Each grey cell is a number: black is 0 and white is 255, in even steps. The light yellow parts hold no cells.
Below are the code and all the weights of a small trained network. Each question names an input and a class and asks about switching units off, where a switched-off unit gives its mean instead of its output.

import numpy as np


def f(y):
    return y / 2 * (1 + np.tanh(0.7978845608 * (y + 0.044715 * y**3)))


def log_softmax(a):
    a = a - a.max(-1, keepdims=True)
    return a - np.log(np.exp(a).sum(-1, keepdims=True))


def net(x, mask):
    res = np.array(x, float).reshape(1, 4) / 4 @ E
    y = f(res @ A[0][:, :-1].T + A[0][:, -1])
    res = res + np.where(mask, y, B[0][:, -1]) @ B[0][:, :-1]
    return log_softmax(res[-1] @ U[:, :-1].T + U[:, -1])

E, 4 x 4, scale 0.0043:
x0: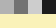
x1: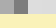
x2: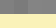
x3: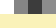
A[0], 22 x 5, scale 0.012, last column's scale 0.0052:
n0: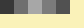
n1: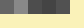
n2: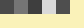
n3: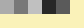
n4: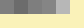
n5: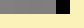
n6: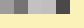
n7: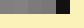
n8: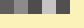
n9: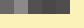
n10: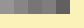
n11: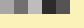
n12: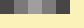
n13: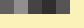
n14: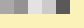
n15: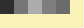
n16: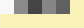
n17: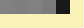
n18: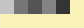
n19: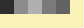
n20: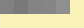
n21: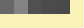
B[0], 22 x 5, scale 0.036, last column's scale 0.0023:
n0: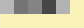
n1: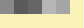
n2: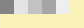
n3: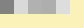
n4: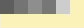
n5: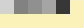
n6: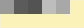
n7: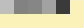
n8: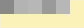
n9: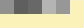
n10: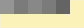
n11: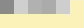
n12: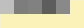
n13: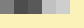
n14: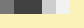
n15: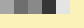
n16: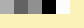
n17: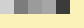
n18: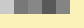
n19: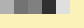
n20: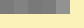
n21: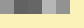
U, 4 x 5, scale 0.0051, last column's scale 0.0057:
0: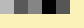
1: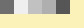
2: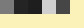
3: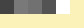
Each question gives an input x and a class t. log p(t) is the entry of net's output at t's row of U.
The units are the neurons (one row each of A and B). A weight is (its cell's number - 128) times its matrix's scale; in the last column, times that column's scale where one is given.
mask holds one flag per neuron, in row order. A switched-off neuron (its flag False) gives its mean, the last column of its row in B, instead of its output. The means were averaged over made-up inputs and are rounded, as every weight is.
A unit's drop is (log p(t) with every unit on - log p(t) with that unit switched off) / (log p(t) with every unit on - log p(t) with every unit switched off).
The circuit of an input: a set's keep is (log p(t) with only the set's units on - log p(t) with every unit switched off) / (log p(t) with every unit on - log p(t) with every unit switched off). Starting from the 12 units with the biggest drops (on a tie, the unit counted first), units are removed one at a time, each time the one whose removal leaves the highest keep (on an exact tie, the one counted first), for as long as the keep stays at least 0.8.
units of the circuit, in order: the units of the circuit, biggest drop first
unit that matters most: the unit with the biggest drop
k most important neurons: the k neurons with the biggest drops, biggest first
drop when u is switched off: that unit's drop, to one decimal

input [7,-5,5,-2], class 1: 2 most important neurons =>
[n3; n11]
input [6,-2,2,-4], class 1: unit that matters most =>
n3
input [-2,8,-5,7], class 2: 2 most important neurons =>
[n14; n6]
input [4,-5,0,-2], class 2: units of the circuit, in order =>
[n13; n16]
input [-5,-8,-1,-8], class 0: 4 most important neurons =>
[n19; n15; n0; n14]
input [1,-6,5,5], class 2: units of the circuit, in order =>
[n13; n1]
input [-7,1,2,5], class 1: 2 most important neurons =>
[n2; n8]
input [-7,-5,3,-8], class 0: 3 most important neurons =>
[n19; n15; n0]
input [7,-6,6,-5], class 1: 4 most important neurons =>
[n3; n11; n16; n14]
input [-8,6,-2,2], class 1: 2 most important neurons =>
[n2; n8]
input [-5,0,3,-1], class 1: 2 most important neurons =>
[n2; n16]
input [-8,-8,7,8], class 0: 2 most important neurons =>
[n16; n18]
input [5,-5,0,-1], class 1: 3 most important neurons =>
[n3; n11; n14]
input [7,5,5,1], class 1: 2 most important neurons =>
[n3; n11]
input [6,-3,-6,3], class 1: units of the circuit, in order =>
[n3]
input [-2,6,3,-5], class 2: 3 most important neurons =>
[n14; n16; n6]
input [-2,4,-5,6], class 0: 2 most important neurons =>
[n16; n18]
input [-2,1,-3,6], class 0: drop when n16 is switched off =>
0.7
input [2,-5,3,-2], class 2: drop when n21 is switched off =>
0.1
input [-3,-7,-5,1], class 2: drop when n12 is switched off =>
0.0
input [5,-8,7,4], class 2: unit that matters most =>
n13
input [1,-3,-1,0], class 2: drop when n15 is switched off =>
0.2
